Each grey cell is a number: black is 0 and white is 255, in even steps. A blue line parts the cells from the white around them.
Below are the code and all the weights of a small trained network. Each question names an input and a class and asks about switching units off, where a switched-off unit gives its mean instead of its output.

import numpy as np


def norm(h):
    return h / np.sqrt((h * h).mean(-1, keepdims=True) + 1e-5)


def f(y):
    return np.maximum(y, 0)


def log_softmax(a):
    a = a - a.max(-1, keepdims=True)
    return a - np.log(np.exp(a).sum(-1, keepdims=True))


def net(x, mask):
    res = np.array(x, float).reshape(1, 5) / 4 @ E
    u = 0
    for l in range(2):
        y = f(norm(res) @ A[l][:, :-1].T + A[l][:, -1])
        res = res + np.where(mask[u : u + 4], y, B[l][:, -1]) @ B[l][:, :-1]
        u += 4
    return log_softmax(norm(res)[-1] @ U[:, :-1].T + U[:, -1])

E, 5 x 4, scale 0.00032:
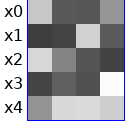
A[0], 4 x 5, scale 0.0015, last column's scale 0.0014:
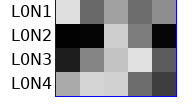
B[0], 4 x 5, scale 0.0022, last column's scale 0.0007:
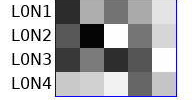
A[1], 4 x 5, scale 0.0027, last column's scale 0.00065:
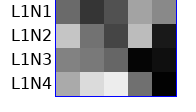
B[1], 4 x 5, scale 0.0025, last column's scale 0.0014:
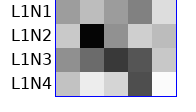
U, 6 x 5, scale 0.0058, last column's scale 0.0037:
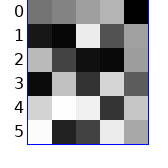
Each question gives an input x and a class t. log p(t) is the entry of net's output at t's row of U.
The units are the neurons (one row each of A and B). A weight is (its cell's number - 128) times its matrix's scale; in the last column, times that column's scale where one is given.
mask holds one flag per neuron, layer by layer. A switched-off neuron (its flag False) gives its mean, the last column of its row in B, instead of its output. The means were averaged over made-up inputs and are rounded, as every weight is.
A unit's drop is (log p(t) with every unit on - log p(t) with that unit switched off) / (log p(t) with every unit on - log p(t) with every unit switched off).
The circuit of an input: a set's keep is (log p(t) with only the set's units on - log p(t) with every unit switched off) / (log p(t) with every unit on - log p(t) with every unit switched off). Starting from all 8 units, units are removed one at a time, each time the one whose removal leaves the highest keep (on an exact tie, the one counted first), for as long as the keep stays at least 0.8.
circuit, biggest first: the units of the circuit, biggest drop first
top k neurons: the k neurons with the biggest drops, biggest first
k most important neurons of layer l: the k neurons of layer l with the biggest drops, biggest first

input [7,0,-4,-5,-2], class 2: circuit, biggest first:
[L1N3]
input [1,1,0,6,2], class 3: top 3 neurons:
[L0N3, L1N4, L1N2]
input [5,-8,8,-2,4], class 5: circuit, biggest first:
[L1N2, L1N4]
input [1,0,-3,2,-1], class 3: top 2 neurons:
[L1N4, L0N3]
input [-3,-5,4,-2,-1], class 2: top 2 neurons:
[L0N4, L1N4]
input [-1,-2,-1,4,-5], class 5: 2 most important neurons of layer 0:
[L0N3, L0N1]
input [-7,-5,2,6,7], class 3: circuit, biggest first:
[L0N3, L1N4]
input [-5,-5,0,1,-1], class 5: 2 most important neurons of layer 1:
[L1N4, L1N1]
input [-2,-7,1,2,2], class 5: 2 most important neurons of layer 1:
[L1N2, L1N4]
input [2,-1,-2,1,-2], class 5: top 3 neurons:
[L0N2, L1N2, L1N4]
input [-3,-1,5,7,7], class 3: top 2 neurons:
[L0N3, L1N4]
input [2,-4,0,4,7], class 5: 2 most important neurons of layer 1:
[L1N2, L1N4]
